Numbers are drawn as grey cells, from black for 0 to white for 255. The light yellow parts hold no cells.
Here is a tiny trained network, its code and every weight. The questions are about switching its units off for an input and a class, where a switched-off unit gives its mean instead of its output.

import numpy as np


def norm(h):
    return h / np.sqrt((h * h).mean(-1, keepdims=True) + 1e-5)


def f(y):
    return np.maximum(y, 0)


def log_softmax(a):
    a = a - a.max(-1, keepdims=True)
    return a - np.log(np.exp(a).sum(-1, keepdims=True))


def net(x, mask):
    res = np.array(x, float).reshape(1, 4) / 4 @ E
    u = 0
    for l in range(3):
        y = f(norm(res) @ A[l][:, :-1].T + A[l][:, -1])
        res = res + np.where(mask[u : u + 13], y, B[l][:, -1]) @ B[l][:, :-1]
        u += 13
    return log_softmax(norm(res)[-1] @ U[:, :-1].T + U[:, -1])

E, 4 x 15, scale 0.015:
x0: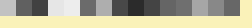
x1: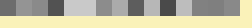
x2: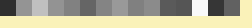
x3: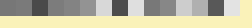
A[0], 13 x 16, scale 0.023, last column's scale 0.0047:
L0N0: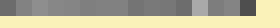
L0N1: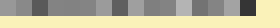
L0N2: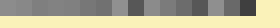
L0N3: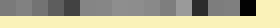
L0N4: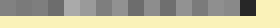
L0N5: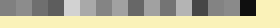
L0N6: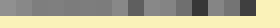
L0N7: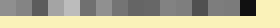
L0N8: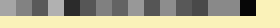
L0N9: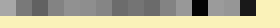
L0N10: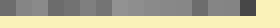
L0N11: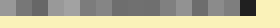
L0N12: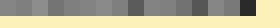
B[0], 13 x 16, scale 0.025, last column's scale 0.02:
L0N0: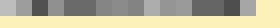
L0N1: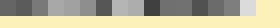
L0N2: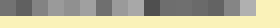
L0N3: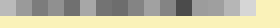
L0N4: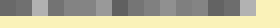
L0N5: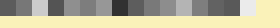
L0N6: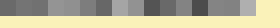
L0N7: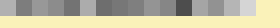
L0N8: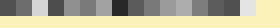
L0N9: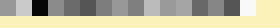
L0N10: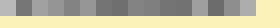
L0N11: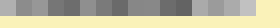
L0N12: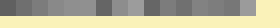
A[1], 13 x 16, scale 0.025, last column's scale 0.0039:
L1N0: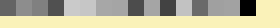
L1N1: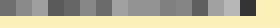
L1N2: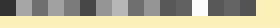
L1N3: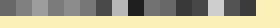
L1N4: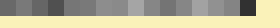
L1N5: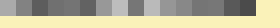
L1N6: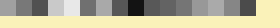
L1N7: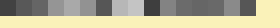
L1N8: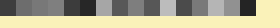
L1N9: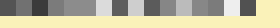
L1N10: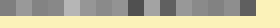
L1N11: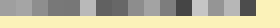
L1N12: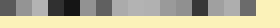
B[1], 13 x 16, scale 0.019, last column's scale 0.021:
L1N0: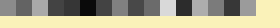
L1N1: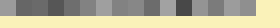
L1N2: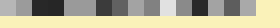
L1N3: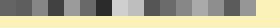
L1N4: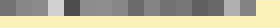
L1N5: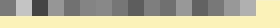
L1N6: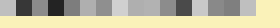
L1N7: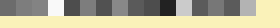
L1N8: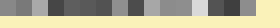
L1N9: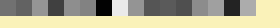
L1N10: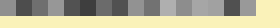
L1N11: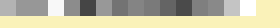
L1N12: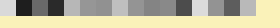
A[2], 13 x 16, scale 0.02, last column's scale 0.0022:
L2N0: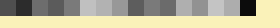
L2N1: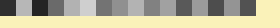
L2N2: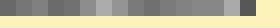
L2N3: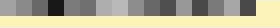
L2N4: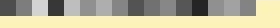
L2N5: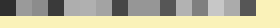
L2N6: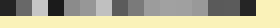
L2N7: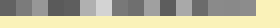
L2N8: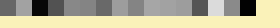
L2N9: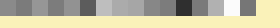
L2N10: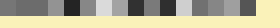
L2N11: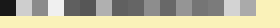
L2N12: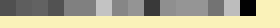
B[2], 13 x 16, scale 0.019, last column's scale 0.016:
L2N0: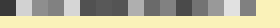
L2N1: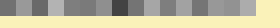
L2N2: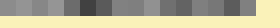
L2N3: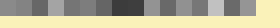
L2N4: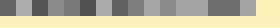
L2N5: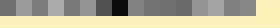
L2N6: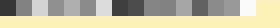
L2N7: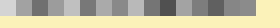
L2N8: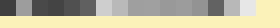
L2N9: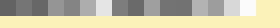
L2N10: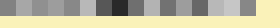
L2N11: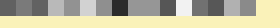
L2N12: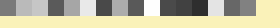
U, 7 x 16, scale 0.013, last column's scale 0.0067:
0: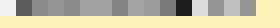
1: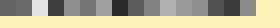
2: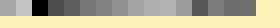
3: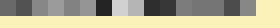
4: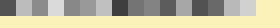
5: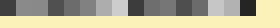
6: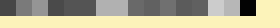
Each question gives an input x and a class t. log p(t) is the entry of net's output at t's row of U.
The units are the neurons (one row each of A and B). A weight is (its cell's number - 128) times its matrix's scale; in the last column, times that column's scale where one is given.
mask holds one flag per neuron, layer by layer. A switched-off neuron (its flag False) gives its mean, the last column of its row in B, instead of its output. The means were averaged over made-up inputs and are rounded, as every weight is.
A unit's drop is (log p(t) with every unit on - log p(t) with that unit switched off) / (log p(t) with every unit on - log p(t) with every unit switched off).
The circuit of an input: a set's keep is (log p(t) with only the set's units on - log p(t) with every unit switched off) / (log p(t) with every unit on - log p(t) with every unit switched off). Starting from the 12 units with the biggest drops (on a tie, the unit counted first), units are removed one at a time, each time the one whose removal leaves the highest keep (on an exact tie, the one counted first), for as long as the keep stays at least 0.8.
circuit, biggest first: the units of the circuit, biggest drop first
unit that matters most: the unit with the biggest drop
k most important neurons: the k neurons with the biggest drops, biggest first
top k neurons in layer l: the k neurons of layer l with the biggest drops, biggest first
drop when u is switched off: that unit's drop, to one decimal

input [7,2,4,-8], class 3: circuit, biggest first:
L1N3
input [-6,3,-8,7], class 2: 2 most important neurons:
L0N9, L0N7
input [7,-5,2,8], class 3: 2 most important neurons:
L0N1, L0N3
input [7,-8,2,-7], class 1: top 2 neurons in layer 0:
L0N8, L0N3
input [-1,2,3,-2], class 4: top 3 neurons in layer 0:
L0N0, L0N9, L0N12
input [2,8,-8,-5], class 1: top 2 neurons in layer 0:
L0N5, L0N4
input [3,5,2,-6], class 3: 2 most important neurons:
L0N2, L0N8
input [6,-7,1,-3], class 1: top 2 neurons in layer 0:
L0N8, L0N3
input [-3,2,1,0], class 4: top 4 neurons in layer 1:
L1N11, L1N6, L1N12, L1N9
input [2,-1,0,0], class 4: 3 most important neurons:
L1N11, L2N11, L1N12
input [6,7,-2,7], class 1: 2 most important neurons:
L0N5, L0N3
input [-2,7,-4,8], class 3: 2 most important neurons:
L0N1, L0N8
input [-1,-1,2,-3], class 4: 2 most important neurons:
L1N7, L2N10
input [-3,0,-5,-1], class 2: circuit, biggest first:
L0N9
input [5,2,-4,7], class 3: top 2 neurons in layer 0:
L0N1, L0N3
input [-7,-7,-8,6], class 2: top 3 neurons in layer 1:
L1N11, L1N6, L1N0
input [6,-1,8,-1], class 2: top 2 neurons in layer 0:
L0N3, L0N0
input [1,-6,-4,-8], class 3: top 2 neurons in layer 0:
L0N6, L0N2
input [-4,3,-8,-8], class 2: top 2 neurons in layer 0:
L0N9, L0N1
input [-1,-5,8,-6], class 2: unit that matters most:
L0N1
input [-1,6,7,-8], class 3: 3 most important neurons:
L0N9, L0N8, L0N2
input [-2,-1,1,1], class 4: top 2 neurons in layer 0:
L0N10, L0N7
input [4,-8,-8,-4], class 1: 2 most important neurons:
L0N8, L0N0
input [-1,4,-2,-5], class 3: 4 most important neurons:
L0N2, L0N6, L0N8, L1N7
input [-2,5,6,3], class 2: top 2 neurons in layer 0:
L0N8, L0N5
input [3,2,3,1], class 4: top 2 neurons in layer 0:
L0N0, L0N5
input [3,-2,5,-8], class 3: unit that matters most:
L0N9
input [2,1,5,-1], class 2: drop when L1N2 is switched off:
0.1
